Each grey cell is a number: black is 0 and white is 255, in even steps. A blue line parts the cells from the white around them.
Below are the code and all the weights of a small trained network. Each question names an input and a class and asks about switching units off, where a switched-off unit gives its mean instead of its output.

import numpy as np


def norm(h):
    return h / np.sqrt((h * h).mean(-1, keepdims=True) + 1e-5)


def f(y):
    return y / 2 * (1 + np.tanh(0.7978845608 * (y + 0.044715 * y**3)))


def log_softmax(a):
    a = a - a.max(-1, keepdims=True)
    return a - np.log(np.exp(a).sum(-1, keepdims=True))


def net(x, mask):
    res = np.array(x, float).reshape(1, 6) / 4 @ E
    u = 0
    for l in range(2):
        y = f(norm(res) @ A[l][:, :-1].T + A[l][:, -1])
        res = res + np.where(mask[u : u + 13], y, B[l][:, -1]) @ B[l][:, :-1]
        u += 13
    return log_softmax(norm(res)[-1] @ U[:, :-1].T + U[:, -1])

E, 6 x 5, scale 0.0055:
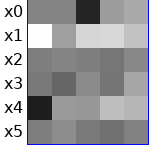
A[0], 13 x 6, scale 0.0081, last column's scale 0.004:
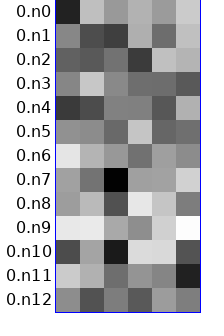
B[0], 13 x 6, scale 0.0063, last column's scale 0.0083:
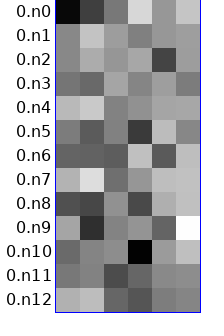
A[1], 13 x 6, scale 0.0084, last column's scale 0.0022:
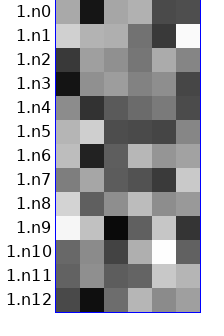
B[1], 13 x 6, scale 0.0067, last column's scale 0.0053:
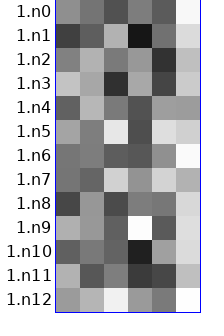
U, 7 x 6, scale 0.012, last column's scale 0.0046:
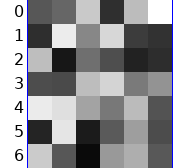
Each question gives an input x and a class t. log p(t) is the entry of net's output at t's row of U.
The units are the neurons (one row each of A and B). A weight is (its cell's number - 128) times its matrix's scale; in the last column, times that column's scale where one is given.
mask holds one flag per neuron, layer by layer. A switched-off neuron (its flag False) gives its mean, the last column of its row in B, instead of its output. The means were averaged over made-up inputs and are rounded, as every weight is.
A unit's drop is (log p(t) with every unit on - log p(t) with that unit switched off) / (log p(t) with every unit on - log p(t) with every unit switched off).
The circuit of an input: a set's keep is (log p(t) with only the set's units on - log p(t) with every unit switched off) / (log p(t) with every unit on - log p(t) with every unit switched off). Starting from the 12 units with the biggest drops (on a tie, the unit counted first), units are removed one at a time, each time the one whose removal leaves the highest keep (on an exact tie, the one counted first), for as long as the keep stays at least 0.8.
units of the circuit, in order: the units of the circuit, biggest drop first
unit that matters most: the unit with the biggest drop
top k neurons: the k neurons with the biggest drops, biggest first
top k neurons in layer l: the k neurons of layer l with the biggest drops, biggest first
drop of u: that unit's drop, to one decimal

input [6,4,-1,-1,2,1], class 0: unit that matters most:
0.n8
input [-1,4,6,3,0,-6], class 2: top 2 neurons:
[0.n9, 1.n0]
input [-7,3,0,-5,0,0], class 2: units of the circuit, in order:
[1.n0, 0.n9]
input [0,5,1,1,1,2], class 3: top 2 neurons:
[1.n12, 0.n9]
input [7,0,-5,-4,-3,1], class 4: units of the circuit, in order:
[0.n0, 1.n5]
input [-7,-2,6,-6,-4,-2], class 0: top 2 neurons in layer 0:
[0.n9, 0.n0]
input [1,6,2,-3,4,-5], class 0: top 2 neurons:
[0.n8, 1.n9]
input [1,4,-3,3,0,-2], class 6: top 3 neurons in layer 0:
[0.n9, 0.n0, 0.n10]
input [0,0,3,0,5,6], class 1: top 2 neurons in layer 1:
[1.n3, 1.n2]
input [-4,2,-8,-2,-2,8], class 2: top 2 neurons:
[0.n0, 1.n0]
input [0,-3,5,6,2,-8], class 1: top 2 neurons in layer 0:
[0.n2, 0.n7]
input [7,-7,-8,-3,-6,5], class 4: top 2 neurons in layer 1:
[1.n5, 1.n9]
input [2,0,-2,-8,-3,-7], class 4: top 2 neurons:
[0.n0, 1.n5]
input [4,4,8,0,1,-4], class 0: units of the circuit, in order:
[0.n8]
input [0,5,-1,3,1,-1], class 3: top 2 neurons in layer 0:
[0.n9, 0.n6]
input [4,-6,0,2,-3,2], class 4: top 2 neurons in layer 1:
[1.n9, 1.n5]
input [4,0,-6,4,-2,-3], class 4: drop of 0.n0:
0.1
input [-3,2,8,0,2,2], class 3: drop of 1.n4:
0.0
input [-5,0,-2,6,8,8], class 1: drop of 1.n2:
0.1
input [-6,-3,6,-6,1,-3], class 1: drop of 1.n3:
0.1
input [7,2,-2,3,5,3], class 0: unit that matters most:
0.n8
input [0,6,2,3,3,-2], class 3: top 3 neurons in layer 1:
[1.n12, 1.n1, 1.n5]
